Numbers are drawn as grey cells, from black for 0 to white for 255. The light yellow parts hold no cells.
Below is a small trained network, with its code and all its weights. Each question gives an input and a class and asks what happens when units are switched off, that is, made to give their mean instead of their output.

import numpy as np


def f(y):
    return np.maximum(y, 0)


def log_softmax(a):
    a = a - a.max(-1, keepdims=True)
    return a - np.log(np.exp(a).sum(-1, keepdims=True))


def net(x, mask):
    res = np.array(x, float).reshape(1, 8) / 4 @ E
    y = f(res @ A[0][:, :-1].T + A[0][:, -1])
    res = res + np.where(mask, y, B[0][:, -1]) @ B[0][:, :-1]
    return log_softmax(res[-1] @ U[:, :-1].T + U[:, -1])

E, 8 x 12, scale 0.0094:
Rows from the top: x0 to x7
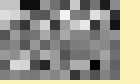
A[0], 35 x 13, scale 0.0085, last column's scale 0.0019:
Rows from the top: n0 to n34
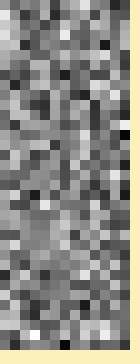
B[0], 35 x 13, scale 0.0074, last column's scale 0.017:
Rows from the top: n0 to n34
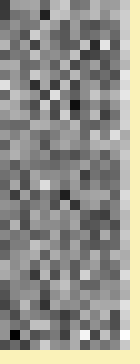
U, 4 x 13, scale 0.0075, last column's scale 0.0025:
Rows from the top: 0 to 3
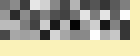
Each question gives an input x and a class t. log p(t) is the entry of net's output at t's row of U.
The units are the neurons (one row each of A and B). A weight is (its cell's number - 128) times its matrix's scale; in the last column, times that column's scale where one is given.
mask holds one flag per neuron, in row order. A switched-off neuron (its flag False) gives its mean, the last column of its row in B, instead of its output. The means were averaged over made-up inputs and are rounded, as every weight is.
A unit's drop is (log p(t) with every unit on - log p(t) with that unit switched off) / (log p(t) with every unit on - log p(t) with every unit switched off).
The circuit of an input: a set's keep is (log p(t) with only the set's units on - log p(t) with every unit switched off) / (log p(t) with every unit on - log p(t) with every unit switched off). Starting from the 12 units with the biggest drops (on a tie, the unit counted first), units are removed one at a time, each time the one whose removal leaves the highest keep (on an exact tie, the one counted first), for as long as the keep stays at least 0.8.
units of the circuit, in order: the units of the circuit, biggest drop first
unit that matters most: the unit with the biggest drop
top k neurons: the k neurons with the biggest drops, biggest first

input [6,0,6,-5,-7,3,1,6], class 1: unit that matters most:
n4
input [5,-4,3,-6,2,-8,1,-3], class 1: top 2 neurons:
(n4, n19)
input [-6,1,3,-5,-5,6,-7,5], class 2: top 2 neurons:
(n8, n6)
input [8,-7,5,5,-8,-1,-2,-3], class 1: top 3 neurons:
(n4, n19, n31)
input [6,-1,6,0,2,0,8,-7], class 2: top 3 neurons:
(n10, n11, n33)
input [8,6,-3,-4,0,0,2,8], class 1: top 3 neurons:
(n4, n19, n31)
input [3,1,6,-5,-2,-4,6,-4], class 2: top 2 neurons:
(n10, n11)
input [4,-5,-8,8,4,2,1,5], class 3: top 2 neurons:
(n30, n9)
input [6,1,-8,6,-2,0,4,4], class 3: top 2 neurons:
(n9, n30)
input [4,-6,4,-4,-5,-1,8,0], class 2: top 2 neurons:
(n10, n11)
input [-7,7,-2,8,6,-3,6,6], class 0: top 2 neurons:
(n5, n32)
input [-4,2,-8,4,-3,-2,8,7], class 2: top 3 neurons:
(n27, n11, n10)
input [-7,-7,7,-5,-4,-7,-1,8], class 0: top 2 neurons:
(n12, n34)
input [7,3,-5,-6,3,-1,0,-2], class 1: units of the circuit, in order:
(n4)
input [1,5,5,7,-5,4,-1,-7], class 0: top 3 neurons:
(n9, n30, n32)
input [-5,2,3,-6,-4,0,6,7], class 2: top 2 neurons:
(n11, n27)
